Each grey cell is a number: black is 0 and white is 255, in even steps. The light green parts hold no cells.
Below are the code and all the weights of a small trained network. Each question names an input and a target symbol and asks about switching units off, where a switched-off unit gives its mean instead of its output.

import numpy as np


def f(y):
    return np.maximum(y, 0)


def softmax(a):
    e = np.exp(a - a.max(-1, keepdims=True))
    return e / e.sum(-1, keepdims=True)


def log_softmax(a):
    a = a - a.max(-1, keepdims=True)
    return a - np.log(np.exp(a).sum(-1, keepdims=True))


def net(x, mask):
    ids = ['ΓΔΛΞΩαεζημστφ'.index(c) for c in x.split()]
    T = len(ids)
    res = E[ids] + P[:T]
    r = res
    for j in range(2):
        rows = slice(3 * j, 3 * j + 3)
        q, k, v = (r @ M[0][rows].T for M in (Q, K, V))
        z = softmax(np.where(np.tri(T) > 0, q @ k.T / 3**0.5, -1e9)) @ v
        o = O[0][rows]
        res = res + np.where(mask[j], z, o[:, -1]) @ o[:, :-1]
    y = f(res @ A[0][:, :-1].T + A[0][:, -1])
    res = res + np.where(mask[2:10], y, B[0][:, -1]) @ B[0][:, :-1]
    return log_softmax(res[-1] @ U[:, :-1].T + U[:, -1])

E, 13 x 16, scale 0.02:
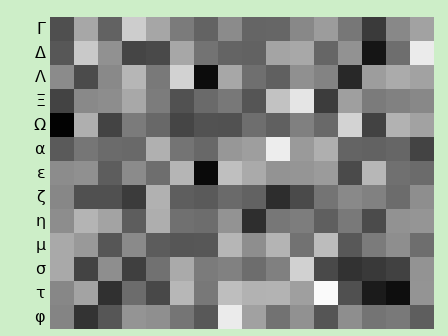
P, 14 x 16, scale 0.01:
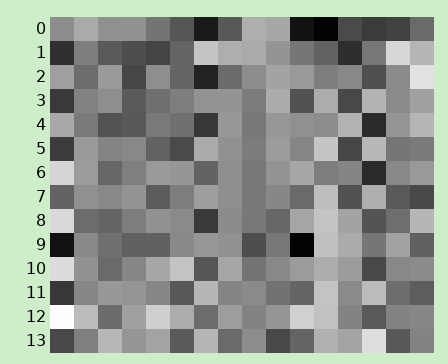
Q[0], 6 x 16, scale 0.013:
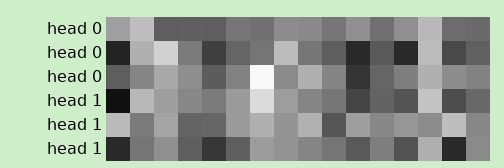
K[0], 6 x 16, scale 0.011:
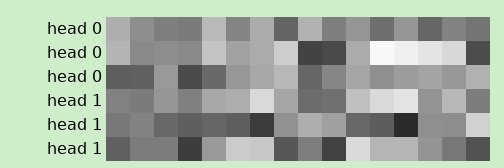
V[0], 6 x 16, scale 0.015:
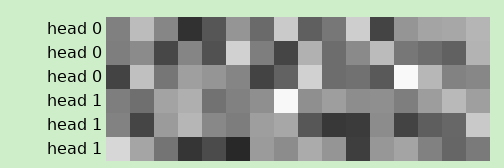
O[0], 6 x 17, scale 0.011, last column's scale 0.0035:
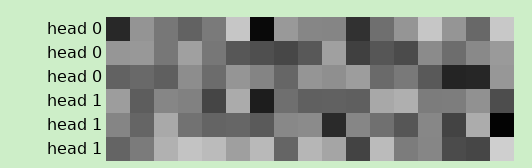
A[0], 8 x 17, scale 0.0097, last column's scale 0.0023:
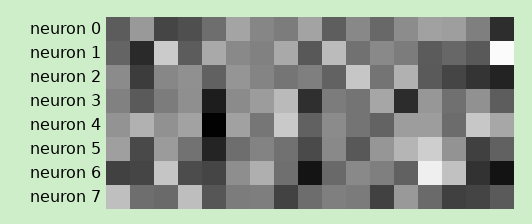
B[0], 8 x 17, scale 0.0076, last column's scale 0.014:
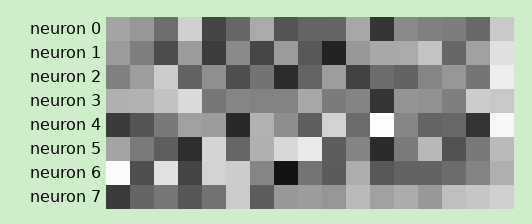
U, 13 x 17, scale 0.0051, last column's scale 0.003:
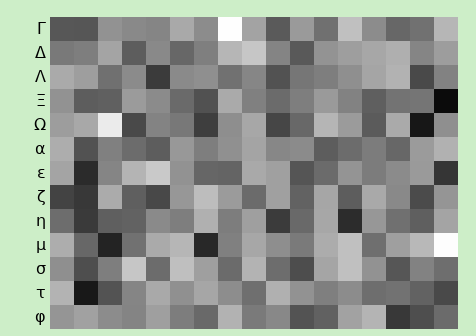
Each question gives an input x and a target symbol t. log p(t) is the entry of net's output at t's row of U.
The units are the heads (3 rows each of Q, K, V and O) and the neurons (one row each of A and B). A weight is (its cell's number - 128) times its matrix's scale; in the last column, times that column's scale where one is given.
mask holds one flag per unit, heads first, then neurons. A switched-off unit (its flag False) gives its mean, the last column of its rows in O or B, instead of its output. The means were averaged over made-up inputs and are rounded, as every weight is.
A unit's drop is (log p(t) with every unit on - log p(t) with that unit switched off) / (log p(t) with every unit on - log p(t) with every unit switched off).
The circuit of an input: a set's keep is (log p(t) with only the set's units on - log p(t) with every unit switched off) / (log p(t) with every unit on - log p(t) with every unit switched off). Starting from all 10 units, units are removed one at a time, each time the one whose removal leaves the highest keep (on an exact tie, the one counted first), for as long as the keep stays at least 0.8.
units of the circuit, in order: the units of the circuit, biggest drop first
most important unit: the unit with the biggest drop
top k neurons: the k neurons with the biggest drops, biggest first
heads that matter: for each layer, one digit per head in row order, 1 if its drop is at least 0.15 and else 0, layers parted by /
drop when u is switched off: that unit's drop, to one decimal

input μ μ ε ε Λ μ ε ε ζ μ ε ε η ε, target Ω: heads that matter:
10
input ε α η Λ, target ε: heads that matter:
10
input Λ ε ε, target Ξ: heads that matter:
01
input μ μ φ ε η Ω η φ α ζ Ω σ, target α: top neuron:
(neuron 4)
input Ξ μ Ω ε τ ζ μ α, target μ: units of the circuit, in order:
(head 1; neuron 4; neuron 1)
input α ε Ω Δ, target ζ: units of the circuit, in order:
(neuron 4; head 0)
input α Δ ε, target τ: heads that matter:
11
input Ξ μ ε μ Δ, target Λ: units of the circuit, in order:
(neuron 0; head 0; head 1; neuron 2)
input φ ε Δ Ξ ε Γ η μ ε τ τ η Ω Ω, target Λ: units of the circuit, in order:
(neuron 0; head 1; neuron 4)
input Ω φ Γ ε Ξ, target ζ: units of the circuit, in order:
(neuron 2; head 0; neuron 7)
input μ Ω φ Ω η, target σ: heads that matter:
01
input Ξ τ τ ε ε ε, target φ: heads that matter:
10
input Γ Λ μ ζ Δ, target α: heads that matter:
11
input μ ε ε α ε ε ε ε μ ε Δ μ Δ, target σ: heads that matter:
01
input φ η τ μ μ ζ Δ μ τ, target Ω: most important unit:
neuron 2
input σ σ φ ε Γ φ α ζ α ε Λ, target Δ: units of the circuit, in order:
(head 0; head 1)
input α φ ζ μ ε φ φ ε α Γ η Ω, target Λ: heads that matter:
01
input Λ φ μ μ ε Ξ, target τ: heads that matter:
01
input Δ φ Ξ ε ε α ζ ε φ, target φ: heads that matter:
11
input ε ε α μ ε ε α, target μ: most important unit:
neuron 7
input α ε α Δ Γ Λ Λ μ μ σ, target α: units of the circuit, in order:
(head 1; neuron 3)
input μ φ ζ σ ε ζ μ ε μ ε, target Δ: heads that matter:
10
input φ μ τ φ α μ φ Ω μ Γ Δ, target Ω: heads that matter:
11
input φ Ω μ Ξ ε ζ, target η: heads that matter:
01
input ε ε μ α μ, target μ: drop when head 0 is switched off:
0.5
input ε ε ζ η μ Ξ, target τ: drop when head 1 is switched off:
0.8
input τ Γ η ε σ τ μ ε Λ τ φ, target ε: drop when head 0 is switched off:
1.6
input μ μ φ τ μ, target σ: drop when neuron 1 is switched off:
0.1
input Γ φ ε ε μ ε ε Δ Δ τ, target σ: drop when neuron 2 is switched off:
0.1
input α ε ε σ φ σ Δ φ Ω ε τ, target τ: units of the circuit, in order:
(head 0)
